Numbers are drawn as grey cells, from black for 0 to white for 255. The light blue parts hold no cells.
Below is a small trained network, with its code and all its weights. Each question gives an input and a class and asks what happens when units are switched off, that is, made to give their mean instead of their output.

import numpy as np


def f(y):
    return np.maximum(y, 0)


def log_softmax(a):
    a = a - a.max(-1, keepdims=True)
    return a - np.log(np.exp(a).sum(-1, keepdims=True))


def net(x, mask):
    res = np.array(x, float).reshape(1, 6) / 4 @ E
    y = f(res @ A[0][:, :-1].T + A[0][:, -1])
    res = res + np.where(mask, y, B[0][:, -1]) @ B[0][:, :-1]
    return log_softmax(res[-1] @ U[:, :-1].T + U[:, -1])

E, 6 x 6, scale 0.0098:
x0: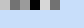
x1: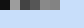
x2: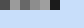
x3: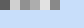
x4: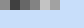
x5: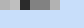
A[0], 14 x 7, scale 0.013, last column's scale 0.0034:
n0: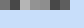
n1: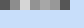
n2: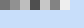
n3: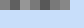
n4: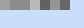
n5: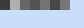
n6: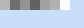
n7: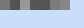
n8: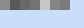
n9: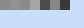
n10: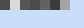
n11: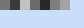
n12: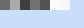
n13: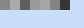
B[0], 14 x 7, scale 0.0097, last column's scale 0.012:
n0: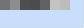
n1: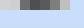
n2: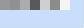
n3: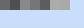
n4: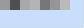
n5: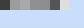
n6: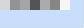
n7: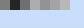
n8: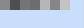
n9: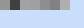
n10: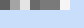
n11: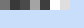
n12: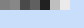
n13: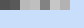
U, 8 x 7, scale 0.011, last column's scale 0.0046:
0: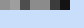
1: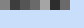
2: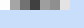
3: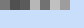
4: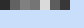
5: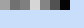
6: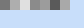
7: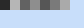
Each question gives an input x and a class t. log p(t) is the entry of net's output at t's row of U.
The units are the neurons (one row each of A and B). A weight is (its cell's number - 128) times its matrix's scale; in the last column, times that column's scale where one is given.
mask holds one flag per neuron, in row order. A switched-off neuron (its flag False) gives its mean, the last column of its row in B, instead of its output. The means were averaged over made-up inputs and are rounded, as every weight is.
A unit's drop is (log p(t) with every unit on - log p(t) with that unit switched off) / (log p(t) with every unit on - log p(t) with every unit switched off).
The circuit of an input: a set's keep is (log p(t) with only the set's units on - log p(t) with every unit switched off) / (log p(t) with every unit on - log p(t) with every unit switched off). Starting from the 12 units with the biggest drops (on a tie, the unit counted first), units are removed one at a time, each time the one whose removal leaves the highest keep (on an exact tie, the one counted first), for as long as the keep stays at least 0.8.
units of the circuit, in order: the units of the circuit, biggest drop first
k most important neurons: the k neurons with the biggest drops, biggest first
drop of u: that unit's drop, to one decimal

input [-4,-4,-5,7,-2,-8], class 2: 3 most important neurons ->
(n1 n13 n7)
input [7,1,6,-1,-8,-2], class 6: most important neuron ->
(n10)
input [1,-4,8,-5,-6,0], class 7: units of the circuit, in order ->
(n6 n2)
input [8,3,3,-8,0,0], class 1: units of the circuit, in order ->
(n7 n1)
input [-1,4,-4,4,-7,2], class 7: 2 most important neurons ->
(n12 n6)
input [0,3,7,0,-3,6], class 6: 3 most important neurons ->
(n10 n11 n0)
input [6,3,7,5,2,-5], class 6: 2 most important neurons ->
(n1 n10)
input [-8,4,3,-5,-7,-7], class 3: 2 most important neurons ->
(n11 n7)
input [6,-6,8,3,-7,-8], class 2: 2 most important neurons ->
(n0 n1)
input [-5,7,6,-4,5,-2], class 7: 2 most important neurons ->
(n2 n6)
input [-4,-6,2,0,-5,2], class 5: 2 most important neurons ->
(n12 n0)
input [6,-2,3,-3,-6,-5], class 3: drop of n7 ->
0.2
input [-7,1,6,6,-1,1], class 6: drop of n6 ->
-0.1
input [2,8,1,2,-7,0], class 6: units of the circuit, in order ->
(n10)
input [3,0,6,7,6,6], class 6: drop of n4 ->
-0.1
